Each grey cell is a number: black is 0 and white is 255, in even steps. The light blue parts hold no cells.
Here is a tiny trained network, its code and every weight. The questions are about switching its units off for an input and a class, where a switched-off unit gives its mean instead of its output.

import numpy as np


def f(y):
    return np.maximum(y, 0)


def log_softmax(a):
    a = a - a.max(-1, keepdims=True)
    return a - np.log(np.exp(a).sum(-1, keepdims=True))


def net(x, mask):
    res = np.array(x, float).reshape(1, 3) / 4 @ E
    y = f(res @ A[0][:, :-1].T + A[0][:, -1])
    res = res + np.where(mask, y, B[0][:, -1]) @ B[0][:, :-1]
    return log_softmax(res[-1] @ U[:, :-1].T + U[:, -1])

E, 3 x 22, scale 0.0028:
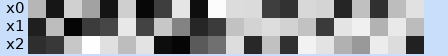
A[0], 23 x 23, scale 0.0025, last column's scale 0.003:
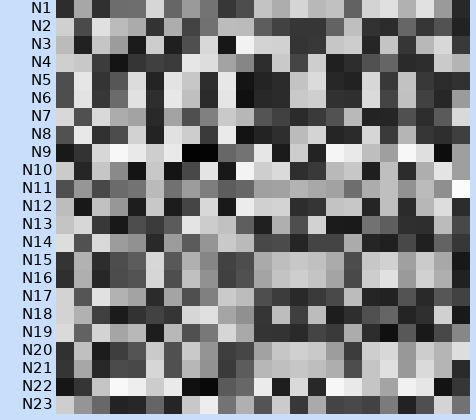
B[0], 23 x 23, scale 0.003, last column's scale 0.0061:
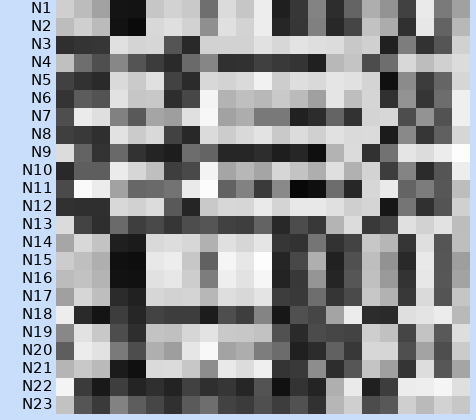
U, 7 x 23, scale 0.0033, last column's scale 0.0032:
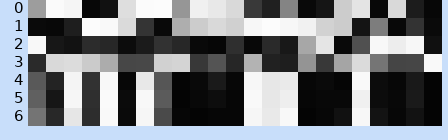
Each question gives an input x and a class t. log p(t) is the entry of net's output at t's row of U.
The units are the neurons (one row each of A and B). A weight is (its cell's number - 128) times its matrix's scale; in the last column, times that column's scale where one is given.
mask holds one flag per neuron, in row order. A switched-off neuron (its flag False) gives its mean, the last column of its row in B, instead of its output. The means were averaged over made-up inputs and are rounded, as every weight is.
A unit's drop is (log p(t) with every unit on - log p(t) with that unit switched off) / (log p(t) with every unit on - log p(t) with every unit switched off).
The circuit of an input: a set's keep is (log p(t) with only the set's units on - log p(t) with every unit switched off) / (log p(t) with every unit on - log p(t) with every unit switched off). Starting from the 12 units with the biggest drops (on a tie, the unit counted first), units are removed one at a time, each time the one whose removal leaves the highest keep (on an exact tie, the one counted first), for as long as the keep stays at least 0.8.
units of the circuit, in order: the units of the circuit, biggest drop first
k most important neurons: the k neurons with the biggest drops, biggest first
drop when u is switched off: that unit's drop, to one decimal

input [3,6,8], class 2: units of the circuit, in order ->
N22
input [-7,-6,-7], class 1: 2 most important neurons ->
N8, N5
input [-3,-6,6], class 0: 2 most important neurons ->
N19, N2
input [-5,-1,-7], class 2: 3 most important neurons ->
N13, N4, N18
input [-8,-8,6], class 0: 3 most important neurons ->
N19, N2, N17
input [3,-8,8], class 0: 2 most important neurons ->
N2, N17
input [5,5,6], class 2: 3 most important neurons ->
N22, N9, N7
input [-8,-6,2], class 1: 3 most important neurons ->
N5, N8, N6
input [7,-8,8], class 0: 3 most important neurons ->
N2, N17, N7
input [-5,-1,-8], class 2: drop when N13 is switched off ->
0.1
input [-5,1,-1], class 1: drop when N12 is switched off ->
0.0
